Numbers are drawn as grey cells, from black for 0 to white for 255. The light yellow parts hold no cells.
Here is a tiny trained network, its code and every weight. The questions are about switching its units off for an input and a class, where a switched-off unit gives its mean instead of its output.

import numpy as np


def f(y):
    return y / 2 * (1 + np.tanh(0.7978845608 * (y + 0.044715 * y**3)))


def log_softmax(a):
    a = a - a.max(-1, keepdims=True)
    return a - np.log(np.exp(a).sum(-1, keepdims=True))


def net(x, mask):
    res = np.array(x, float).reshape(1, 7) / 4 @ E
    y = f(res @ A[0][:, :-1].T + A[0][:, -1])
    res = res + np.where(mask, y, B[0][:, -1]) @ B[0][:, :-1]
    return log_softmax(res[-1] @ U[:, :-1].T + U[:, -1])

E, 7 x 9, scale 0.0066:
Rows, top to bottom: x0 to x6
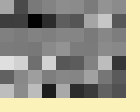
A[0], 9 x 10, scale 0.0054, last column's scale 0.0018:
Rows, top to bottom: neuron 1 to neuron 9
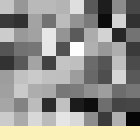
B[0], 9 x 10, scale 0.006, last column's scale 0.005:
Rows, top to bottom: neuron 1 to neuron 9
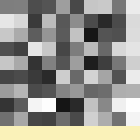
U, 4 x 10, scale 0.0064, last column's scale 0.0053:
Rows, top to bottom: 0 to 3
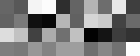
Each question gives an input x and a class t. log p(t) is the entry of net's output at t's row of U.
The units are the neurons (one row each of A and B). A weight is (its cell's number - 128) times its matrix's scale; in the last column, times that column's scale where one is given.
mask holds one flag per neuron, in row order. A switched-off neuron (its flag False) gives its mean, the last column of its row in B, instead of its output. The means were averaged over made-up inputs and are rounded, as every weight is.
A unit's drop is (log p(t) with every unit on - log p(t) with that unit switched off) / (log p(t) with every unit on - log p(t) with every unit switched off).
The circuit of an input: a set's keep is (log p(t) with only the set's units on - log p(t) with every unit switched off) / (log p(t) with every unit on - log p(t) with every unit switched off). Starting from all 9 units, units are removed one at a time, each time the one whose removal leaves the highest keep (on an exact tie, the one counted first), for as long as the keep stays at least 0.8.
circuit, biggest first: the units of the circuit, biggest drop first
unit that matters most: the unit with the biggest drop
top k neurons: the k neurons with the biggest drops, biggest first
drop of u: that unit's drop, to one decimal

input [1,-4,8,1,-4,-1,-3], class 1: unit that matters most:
neuron 8
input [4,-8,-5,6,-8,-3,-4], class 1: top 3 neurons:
neuron 6; neuron 9; neuron 1
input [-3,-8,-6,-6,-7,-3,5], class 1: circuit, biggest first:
neuron 6; neuron 9
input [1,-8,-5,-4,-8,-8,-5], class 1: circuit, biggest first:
neuron 6; neuron 9
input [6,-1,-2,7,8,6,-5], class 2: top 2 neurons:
neuron 3; neuron 8
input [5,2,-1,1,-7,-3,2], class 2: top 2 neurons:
neuron 2; neuron 5
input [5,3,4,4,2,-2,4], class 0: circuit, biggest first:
neuron 8; neuron 6
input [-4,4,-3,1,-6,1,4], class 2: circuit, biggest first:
neuron 5; neuron 2; neuron 6
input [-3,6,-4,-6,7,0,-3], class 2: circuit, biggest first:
neuron 3; neuron 6
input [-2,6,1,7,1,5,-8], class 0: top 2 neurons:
neuron 4; neuron 6
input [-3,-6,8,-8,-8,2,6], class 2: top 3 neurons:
neuron 2; neuron 5; neuron 4
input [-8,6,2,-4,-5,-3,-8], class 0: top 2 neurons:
neuron 4; neuron 6
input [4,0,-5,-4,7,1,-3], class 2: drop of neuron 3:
0.4
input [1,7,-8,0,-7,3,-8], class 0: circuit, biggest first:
neuron 4
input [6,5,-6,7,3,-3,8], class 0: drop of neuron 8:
0.6
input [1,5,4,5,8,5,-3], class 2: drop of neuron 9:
0.1
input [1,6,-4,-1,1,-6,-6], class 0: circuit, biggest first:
neuron 4; neuron 6
